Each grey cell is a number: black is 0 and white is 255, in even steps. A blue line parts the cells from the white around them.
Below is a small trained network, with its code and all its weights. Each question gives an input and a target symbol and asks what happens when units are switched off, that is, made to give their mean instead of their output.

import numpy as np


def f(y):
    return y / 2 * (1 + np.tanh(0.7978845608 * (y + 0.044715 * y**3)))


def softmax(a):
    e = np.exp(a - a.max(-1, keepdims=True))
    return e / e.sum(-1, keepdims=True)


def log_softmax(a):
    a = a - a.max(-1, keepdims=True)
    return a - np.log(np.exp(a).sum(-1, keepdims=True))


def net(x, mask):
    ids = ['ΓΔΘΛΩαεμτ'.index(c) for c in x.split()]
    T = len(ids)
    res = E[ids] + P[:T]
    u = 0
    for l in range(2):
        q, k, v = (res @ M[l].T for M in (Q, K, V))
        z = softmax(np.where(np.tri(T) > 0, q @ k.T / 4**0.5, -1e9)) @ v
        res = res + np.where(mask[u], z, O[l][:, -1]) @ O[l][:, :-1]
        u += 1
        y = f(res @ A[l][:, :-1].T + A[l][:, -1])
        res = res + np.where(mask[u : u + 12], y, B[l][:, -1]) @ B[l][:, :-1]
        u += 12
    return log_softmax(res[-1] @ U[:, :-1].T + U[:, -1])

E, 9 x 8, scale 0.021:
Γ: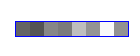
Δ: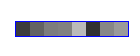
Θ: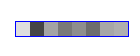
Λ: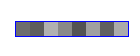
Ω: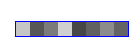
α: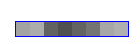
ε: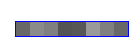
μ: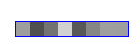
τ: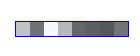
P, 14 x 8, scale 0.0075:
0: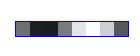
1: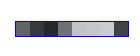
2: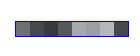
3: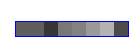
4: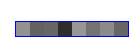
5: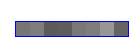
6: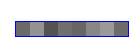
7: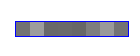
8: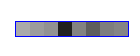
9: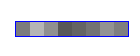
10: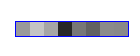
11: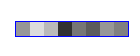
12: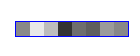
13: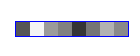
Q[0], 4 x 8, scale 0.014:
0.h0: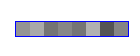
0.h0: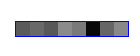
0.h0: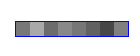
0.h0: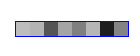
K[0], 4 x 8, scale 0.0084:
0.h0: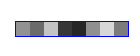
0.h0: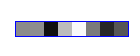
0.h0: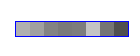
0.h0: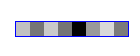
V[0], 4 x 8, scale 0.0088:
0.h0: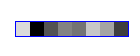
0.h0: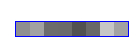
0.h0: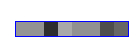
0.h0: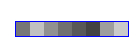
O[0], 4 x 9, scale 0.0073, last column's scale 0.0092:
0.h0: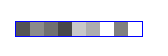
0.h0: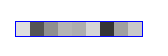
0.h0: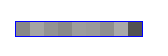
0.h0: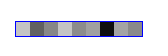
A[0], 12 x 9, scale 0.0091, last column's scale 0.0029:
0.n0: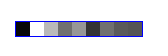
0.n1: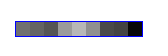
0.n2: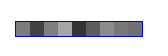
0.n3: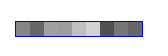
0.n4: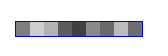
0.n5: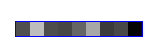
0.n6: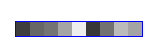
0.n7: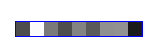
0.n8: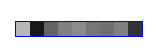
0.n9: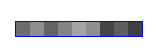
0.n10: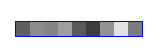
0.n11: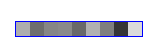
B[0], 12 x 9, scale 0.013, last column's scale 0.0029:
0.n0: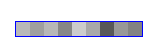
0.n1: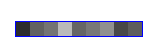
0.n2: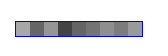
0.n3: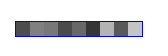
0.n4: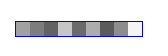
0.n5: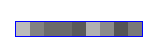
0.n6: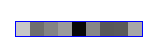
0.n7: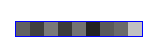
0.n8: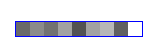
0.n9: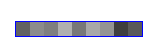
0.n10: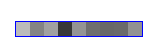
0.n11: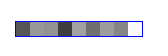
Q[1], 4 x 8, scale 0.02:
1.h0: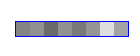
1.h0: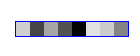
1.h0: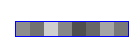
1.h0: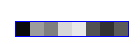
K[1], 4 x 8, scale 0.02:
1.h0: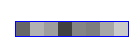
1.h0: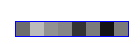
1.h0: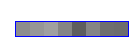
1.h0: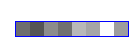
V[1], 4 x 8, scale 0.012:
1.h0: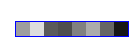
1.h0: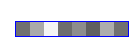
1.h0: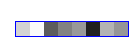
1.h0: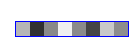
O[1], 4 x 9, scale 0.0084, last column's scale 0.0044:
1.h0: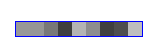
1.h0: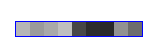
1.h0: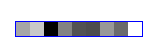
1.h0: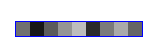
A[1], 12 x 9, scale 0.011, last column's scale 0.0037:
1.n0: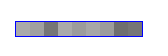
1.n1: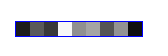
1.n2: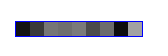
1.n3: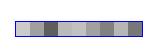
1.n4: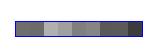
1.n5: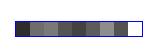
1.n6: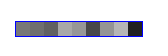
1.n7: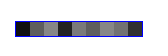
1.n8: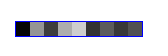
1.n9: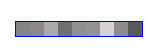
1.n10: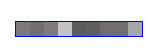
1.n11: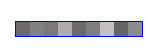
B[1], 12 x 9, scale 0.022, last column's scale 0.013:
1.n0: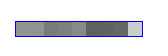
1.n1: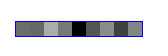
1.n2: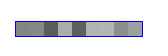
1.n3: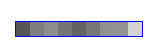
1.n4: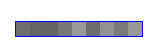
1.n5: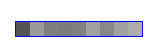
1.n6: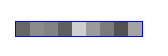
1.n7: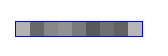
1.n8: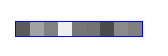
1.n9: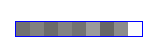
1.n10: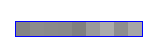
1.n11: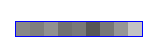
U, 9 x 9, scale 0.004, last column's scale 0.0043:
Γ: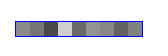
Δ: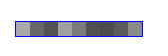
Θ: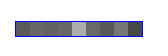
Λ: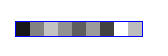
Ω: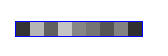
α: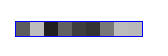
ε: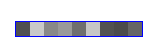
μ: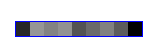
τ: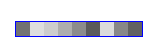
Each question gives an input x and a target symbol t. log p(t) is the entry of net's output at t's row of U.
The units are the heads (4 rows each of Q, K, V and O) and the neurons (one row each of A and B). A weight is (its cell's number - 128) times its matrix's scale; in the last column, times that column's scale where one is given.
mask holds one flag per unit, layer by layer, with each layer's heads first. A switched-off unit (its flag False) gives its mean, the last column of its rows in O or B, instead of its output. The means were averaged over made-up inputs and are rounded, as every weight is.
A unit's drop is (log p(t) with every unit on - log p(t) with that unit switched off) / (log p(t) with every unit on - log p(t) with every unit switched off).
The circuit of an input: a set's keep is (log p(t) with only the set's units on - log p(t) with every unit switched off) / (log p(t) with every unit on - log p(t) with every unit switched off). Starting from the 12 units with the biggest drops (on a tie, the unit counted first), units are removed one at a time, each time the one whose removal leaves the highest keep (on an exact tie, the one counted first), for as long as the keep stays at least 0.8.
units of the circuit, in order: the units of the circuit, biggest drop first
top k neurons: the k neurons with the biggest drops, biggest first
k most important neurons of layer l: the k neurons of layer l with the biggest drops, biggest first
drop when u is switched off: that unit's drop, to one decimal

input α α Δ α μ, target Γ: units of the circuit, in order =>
[0.n6; 1.h0; 1.n2]
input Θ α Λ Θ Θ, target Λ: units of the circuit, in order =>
[1.h0]
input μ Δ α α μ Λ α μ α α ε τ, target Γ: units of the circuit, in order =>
[0.n6; 1.h0; 1.n2; 1.n7]
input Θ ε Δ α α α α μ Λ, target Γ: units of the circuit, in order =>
[0.n6; 1.h0; 1.n2; 1.n7]
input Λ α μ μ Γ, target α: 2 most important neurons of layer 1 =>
[1.n11; 1.n6]
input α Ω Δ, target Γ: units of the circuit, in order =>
[0.n6; 1.n2; 1.h0]
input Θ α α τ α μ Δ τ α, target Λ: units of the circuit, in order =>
[0.h0; 1.h0; 0.n1]
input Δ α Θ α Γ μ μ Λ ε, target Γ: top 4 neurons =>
[0.n6; 1.n2; 1.n7; 0.n11]
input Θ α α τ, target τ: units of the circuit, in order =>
[1.h0; 1.n10; 1.n9; 0.n3]
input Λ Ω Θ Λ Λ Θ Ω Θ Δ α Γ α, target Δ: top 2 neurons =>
[0.n7; 0.n6]
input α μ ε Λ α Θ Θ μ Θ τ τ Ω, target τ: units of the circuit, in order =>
[1.h0; 1.n10; 1.n9]
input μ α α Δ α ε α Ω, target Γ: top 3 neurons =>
[0.n6; 1.n2; 0.n11]
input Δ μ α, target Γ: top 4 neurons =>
[0.n6; 1.n2; 1.n7; 0.n7]
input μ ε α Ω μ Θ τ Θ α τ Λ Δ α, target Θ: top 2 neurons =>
[0.n6; 0.n7]
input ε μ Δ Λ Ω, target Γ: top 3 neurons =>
[0.n6; 1.n2; 1.n7]
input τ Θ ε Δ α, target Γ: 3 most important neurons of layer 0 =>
[0.n6; 0.n7; 0.n11]
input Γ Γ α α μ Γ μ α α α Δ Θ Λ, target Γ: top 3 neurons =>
[0.n3; 0.n6; 1.n2]
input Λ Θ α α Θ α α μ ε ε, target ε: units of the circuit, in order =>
[1.h0]
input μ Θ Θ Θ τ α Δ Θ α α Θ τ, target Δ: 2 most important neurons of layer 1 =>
[1.n7; 1.n3]
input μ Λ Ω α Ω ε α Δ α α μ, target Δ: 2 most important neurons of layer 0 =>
[0.n6; 0.n11]
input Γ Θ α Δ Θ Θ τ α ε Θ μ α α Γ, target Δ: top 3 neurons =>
[0.n6; 1.n7; 0.n10]
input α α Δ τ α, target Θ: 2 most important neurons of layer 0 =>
[0.n6; 0.n11]
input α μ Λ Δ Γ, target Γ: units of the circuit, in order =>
[0.n6; 1.h0; 1.n2]
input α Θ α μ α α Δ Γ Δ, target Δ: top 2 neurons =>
[0.n10; 0.n0]
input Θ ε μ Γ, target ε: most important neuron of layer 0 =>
[0.n5]
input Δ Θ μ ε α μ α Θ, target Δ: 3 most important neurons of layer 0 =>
[0.n6; 0.n10; 0.n0]
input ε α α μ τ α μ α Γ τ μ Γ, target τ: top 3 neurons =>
[1.n10; 1.n9; 0.n11]
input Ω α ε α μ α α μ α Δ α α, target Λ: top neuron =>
[1.n3]
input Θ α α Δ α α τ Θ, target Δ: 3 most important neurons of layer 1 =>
[1.n3; 1.n5; 1.n7]
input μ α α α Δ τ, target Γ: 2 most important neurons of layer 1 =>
[1.n2; 1.n7]
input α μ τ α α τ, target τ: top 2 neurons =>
[1.n10; 1.n9]
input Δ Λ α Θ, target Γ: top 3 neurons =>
[0.n6; 1.n2; 1.n7]
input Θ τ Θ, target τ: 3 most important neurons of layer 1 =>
[1.n10; 1.n9; 1.n6]
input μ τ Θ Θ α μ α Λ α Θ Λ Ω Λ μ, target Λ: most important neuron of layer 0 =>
[0.n4]
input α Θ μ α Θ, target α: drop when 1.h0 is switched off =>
0.5
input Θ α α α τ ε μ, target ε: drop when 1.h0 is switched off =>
1.2
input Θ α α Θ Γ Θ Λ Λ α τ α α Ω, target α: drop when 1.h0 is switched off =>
0.8
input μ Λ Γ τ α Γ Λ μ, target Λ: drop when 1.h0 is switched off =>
0.8
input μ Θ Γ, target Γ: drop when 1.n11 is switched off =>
-0.1
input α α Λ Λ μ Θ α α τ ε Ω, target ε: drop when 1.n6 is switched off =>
0.0
